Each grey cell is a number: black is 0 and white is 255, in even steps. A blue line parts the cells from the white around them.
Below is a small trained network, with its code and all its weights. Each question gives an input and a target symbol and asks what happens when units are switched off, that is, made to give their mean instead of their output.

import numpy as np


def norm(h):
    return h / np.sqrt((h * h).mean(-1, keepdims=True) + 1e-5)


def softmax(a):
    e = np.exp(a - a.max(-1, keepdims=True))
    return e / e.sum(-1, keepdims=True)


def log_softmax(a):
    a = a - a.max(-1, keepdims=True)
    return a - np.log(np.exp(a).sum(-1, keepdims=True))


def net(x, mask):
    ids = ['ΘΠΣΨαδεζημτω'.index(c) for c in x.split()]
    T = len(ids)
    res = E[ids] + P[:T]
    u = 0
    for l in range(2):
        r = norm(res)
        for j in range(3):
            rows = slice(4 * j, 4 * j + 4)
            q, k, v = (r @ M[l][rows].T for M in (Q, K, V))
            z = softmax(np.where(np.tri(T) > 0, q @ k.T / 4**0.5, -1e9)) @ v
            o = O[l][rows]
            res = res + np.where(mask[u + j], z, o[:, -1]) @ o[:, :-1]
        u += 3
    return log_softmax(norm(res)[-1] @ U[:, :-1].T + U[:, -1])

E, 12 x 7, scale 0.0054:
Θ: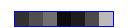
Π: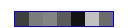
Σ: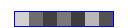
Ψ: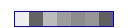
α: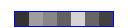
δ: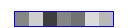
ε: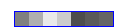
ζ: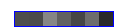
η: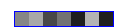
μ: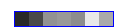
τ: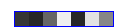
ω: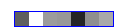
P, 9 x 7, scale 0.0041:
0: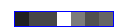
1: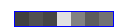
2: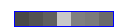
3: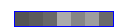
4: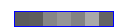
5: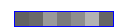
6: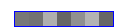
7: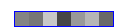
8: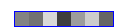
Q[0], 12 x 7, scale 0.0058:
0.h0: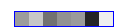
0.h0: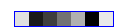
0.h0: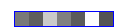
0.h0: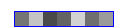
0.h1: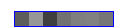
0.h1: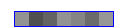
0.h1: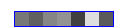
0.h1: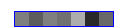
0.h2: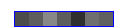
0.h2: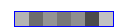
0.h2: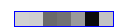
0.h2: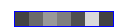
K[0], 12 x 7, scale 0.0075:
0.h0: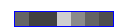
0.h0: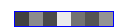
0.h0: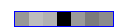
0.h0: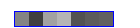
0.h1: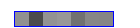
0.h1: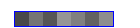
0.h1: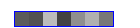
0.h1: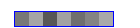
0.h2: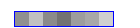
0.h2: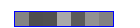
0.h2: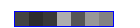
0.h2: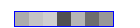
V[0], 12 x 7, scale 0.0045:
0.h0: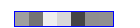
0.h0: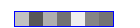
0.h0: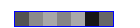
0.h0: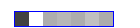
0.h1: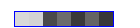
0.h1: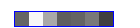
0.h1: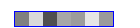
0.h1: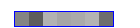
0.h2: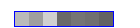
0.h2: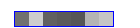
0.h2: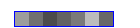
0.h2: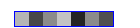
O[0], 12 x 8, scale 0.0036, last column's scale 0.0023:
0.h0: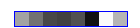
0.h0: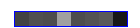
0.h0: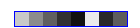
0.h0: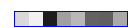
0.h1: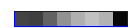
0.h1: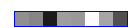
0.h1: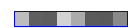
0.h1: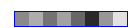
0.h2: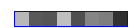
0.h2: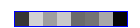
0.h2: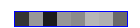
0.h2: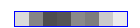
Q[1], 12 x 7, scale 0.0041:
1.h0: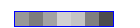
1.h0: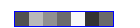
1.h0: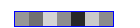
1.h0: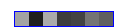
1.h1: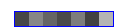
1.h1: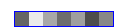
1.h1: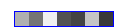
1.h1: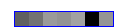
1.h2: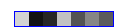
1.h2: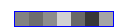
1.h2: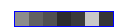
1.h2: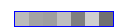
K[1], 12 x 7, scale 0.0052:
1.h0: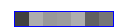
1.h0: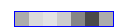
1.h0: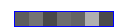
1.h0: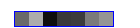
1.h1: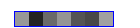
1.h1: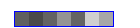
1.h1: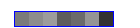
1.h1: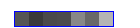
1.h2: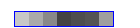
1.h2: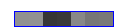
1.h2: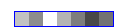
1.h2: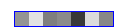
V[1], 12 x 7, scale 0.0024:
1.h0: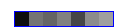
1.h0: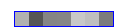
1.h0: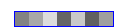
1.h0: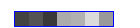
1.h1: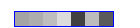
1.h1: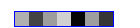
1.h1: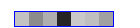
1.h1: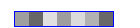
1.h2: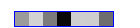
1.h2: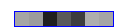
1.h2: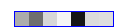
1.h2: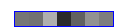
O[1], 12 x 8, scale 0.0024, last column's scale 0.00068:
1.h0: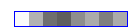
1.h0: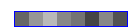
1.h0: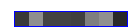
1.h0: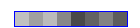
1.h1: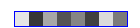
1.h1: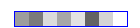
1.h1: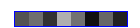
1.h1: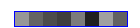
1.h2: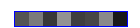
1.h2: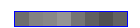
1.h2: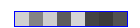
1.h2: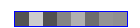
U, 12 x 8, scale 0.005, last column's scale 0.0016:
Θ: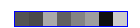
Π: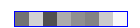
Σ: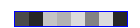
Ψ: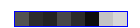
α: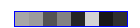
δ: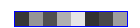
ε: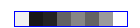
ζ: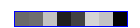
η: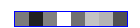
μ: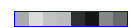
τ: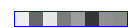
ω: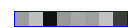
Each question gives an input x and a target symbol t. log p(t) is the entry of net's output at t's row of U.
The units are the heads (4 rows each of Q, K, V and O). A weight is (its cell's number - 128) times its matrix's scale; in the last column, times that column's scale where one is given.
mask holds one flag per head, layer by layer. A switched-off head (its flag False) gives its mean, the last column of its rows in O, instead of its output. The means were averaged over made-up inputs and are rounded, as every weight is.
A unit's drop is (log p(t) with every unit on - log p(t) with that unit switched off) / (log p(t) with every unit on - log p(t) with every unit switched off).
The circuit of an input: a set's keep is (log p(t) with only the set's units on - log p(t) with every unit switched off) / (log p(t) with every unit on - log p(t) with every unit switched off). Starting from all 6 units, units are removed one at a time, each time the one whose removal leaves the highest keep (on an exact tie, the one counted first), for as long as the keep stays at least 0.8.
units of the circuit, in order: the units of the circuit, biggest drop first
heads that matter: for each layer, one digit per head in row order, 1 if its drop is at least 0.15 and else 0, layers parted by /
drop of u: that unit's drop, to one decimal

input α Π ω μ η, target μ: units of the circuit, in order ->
[0.h0 0.h2 1.h1]
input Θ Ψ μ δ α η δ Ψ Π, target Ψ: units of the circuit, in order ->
[0.h0 0.h2]
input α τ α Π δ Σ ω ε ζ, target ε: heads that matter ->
110 / 000
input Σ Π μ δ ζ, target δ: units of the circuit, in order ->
[0.h0]
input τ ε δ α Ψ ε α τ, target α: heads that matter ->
100 / 000
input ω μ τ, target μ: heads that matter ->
111 / 000
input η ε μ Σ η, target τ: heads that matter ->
100 / 000
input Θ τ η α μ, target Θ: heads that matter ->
111 / 000
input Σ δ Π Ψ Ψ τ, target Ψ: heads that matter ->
100 / 000
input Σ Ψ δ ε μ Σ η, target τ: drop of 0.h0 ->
0.5
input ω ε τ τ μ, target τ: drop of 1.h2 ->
0.1
